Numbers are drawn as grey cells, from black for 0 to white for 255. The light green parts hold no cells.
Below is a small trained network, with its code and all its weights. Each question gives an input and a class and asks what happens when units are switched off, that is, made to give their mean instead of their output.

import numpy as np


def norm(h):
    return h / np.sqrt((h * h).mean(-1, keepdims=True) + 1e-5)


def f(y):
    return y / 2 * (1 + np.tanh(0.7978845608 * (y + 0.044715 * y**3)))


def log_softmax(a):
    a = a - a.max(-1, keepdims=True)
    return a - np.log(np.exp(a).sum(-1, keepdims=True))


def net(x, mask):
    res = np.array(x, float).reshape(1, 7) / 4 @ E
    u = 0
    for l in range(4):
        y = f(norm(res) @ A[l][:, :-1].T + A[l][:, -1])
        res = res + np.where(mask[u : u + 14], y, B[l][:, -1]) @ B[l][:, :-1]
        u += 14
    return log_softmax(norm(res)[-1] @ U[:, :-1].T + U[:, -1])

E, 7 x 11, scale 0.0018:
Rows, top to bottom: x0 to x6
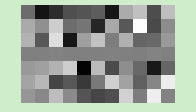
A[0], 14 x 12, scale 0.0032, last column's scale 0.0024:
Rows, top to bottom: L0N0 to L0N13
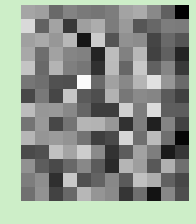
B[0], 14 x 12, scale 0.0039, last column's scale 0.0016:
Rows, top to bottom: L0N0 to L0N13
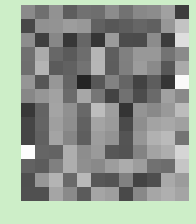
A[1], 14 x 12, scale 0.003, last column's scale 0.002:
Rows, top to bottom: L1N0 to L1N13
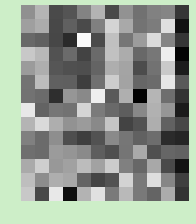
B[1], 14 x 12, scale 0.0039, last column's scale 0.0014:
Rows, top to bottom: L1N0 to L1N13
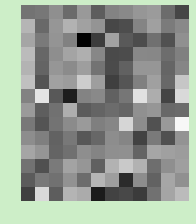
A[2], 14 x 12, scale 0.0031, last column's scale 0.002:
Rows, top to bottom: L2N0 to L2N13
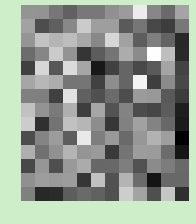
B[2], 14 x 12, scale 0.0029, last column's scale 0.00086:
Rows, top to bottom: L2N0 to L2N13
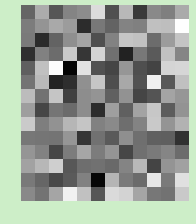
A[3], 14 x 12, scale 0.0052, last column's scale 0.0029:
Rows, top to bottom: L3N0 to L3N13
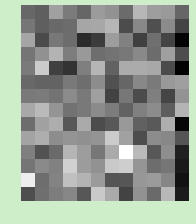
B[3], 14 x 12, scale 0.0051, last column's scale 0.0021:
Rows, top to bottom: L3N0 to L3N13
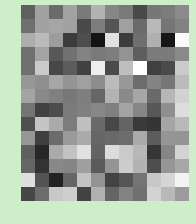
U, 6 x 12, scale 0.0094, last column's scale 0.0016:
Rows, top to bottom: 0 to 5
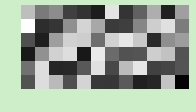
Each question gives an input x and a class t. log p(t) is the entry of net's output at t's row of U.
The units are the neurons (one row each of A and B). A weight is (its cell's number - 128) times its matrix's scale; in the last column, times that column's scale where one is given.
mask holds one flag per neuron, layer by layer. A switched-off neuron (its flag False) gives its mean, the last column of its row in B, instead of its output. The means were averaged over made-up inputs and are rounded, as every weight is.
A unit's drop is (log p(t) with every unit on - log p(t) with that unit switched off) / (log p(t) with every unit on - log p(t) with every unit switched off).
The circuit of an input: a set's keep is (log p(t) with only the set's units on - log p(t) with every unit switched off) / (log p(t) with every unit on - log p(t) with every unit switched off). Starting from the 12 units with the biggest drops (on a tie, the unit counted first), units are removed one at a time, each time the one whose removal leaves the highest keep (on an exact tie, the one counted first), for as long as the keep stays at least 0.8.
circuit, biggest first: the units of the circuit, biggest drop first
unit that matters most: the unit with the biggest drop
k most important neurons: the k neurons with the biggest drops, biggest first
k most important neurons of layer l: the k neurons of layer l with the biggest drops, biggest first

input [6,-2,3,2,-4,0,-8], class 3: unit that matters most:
L0N13
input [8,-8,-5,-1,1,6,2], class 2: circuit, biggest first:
L2N13, L3N10
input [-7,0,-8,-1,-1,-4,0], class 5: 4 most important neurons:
L2N4, L0N12, L0N6, L3N8
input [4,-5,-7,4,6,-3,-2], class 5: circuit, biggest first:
L0N12, L2N4
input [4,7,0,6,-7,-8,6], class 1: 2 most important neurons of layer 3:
L3N12, L3N2
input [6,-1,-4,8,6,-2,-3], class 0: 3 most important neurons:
L0N2, L3N2, L1N8
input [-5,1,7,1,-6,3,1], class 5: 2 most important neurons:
L1N13, L0N2
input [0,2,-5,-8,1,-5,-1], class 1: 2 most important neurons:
L0N10, L1N13
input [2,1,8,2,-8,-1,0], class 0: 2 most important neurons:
L0N5, L1N2
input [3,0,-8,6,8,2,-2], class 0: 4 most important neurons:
L0N2, L3N2, L1N13, L0N1
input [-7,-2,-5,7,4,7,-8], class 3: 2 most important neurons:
L0N8, L0N13
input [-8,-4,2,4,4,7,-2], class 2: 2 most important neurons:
L1N11, L1N8
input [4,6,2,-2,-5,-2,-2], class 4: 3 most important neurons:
L0N4, L0N2, L3N4
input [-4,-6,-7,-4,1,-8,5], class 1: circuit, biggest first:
L0N10
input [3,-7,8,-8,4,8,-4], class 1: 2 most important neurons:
L1N5, L1N1
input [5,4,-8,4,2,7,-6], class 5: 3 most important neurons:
L0N12, L2N4, L0N10
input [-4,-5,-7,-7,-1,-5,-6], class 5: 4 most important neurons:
L0N12, L2N4, L0N6, L0N7
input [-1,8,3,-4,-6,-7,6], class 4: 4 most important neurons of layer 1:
L1N5, L1N1, L1N3, L1N4
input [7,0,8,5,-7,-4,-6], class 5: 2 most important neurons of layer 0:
L0N2, L0N1
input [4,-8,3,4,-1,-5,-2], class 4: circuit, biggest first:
L1N6
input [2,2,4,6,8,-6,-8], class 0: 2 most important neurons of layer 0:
L0N2, L0N7
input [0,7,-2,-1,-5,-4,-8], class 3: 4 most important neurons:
L0N13, L0N8, L1N6, L3N13
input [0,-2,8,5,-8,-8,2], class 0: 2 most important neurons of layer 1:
L1N2, L1N5
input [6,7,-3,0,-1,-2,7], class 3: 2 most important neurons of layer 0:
L0N7, L0N9
